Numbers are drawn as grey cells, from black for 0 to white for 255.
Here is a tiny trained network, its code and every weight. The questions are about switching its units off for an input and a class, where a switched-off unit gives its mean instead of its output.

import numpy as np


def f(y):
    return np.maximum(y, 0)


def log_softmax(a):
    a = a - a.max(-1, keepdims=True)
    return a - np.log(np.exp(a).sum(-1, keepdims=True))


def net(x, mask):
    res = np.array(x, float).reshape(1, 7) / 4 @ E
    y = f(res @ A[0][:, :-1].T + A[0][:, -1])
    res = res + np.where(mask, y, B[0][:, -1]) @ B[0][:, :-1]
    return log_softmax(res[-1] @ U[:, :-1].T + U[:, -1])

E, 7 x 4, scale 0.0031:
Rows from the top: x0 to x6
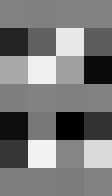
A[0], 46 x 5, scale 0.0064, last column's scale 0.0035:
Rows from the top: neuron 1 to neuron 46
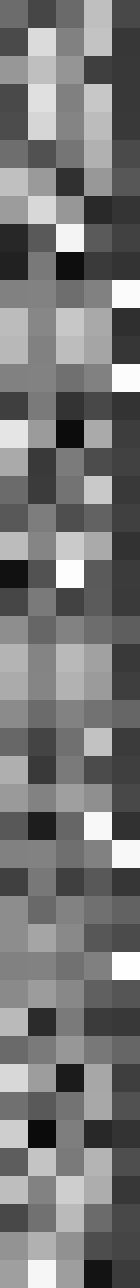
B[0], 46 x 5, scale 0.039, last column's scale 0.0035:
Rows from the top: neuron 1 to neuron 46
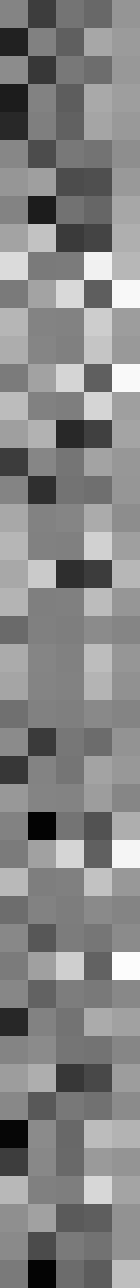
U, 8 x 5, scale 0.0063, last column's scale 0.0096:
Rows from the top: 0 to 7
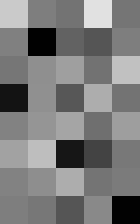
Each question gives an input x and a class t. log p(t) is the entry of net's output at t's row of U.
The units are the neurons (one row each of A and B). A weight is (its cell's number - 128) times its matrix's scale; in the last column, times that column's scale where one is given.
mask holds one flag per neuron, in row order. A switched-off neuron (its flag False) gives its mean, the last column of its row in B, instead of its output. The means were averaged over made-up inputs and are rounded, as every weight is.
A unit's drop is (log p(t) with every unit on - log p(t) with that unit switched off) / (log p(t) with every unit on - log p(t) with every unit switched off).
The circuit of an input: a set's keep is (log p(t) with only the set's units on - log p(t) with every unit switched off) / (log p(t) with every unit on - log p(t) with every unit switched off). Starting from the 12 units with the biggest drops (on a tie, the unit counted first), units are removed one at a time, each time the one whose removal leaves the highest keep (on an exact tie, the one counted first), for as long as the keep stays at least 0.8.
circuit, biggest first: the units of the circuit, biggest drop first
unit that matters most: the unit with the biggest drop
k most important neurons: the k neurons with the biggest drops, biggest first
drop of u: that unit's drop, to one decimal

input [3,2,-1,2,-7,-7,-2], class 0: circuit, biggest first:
(neuron 43; neuron 20)
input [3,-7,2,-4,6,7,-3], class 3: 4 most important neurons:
(neuron 4; neuron 2; neuron 5; neuron 42)
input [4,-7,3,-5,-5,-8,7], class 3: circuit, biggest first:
(neuron 41; neuron 37)
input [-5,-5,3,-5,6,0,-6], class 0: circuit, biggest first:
(neuron 10)
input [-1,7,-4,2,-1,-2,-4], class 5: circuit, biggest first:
(neuron 21; neuron 9)
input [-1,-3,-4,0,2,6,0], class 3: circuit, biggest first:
(neuron 4; neuron 2)
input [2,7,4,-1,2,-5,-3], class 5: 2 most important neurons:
(neuron 21; neuron 9)
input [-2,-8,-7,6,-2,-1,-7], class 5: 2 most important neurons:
(neuron 16; neuron 39)
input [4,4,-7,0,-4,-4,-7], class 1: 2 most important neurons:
(neuron 30; neuron 18)
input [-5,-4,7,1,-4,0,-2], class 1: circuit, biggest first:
(neuron 46; neuron 8)
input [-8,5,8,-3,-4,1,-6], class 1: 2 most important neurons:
(neuron 46; neuron 8)
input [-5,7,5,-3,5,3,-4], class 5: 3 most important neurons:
(neuron 21; neuron 9; neuron 44)
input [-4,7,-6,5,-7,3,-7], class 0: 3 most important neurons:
(neuron 43; neuron 20; neuron 12)
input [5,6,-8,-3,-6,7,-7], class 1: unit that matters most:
neuron 30
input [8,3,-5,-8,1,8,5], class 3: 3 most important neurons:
(neuron 4; neuron 2; neuron 5)
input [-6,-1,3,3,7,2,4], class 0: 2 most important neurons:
(neuron 10; neuron 15)
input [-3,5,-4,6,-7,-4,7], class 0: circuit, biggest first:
(neuron 43; neuron 20; neuron 12)
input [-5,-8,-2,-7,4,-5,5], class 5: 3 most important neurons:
(neuron 16; neuron 39; neuron 7)
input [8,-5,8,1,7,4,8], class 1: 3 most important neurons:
(neuron 46; neuron 8; neuron 3)
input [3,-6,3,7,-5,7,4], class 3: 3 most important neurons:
(neuron 4; neuron 2; neuron 5)
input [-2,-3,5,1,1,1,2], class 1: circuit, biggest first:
(neuron 46)
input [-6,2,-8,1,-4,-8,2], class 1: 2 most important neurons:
(neuron 30; neuron 18)
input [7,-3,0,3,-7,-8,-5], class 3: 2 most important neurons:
(neuron 41; neuron 37)
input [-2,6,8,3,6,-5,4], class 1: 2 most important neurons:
(neuron 46; neuron 8)
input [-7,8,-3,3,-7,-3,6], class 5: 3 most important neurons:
(neuron 21; neuron 9; neuron 10)
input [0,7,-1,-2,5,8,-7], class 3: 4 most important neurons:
(neuron 4; neuron 2; neuron 5; neuron 42)
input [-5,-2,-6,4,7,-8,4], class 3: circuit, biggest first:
(neuron 41)
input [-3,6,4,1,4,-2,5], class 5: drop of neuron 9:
0.4
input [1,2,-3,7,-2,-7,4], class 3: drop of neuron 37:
0.1
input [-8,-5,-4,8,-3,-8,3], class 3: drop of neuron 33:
0.0
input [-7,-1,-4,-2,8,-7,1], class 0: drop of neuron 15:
0.1
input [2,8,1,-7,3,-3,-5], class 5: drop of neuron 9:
0.2
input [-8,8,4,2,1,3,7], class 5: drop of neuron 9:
0.2
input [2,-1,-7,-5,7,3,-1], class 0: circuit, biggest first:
(neuron 10)
